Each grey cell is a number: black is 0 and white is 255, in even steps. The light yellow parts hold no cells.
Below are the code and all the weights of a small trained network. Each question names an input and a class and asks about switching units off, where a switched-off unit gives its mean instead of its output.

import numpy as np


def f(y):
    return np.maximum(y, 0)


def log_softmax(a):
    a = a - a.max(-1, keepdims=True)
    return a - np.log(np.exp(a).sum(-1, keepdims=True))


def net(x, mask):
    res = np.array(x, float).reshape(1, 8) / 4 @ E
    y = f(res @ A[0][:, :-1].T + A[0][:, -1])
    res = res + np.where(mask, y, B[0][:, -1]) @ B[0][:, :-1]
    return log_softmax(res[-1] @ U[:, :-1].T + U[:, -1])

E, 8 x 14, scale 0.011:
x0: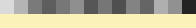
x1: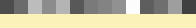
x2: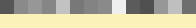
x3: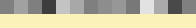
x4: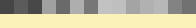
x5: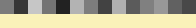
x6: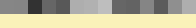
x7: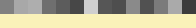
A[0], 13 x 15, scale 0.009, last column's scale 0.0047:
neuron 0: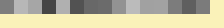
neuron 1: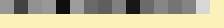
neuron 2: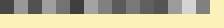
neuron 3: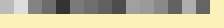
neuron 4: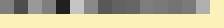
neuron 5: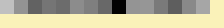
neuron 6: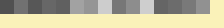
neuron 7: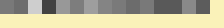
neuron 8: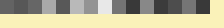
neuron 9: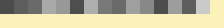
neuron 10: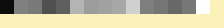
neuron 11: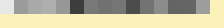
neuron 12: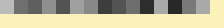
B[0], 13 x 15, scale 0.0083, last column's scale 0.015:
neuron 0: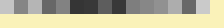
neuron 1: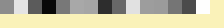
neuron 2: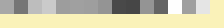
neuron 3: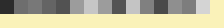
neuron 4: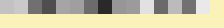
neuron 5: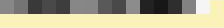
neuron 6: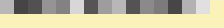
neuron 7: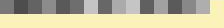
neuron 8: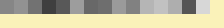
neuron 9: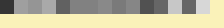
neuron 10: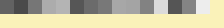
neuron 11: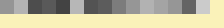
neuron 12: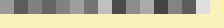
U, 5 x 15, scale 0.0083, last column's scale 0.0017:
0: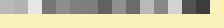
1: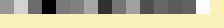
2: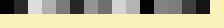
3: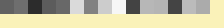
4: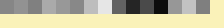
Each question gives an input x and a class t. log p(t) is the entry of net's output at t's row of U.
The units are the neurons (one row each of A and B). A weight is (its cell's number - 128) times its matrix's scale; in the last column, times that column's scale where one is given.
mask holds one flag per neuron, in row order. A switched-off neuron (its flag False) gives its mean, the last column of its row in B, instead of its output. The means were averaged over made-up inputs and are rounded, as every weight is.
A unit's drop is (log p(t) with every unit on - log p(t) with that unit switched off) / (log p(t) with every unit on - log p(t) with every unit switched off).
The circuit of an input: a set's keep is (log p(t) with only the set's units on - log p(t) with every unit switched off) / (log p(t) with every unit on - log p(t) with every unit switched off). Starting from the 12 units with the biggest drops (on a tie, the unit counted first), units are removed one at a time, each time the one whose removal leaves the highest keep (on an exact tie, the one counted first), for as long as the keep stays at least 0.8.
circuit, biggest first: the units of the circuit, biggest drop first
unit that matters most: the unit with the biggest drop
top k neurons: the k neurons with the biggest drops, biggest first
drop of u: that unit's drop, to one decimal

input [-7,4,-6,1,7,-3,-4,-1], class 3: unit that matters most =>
neuron 6
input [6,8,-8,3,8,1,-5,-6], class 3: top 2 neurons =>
[neuron 6; neuron 9]
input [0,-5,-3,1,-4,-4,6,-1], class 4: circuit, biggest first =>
[neuron 2; neuron 1]
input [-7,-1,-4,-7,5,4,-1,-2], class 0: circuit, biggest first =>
[neuron 5; neuron 4]
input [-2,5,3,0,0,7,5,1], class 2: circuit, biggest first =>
[neuron 10; neuron 11]
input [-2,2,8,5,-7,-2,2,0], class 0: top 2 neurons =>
[neuron 5; neuron 1]
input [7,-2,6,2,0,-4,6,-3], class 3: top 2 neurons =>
[neuron 1; neuron 2]
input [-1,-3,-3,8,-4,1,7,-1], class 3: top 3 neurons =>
[neuron 6; neuron 0; neuron 1]
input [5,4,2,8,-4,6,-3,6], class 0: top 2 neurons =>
[neuron 5; neuron 0]
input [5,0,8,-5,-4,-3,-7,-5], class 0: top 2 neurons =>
[neuron 5; neuron 1]
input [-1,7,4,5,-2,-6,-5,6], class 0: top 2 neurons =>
[neuron 0; neuron 5]
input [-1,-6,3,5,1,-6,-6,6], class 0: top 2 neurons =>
[neuron 5; neuron 1]
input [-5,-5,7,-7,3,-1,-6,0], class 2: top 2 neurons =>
[neuron 4; neuron 11]
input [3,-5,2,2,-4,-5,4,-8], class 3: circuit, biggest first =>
[neuron 1]
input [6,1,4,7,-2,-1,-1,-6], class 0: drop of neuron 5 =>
0.5
